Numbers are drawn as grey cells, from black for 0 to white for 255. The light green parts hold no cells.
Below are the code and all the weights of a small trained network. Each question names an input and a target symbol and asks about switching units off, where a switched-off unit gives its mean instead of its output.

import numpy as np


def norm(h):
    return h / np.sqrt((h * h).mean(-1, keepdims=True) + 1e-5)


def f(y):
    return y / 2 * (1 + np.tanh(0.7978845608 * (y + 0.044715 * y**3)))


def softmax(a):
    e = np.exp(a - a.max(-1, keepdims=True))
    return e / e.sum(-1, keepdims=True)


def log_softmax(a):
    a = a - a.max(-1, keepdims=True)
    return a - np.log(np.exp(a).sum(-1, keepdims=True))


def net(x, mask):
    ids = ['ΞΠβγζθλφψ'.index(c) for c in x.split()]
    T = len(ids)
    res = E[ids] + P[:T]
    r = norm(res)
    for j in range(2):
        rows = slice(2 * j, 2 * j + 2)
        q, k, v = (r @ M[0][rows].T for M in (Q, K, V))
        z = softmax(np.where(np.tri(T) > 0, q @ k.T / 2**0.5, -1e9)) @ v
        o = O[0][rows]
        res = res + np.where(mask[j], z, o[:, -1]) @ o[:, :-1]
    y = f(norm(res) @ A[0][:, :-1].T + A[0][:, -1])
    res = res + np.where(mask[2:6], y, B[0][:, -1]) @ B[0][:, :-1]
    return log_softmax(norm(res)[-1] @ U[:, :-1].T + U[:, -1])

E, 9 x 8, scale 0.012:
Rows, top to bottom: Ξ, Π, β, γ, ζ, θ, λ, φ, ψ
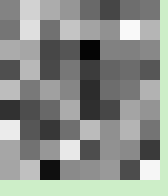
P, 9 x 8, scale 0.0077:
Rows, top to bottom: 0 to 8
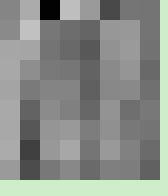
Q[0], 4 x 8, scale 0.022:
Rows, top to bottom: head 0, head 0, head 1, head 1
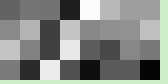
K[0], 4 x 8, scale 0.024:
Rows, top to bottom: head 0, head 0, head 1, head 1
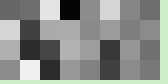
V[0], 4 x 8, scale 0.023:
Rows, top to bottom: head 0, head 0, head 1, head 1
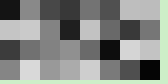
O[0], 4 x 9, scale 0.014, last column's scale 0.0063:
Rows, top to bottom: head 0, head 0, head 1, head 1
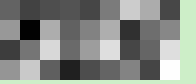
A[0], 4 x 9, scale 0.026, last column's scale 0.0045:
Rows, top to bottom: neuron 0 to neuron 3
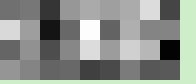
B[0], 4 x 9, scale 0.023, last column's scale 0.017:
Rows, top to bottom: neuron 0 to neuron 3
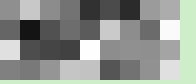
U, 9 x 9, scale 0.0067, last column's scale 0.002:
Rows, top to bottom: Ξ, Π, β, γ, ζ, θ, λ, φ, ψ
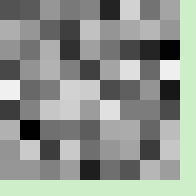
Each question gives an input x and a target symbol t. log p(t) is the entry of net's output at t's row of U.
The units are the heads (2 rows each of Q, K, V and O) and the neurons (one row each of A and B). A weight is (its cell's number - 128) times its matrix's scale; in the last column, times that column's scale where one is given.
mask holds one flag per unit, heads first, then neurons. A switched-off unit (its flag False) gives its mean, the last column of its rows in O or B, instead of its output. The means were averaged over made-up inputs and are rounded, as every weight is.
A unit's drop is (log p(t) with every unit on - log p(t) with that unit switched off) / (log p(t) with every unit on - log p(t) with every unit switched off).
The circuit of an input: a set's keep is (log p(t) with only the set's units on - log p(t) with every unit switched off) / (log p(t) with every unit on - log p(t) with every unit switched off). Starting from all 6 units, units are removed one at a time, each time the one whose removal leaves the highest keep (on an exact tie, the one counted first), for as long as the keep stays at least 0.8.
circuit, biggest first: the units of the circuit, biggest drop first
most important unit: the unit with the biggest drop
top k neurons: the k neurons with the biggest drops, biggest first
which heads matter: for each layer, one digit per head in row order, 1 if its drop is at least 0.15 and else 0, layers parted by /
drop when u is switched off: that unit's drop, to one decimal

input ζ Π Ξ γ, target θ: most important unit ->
head 1
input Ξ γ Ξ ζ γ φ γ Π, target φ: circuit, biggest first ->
[head 0; head 1]
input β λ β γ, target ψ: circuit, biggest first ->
[head 1; neuron 0; head 0]
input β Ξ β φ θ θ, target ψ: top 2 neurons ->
[neuron 0; neuron 1]
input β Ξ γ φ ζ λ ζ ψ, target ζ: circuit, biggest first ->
[head 1; neuron 1]
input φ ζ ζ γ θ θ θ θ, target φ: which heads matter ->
10
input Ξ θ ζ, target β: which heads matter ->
11
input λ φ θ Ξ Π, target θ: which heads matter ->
01
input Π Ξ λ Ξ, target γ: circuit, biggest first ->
[head 1; head 0]
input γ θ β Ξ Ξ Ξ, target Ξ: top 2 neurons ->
[neuron 1; neuron 3]
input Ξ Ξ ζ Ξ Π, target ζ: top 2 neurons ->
[neuron 2; neuron 1]
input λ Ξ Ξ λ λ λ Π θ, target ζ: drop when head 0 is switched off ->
0.3
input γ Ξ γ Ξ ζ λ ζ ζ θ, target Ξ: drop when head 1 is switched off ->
0.4
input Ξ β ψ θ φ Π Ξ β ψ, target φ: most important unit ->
head 0
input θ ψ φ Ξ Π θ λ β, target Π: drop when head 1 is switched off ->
0.2
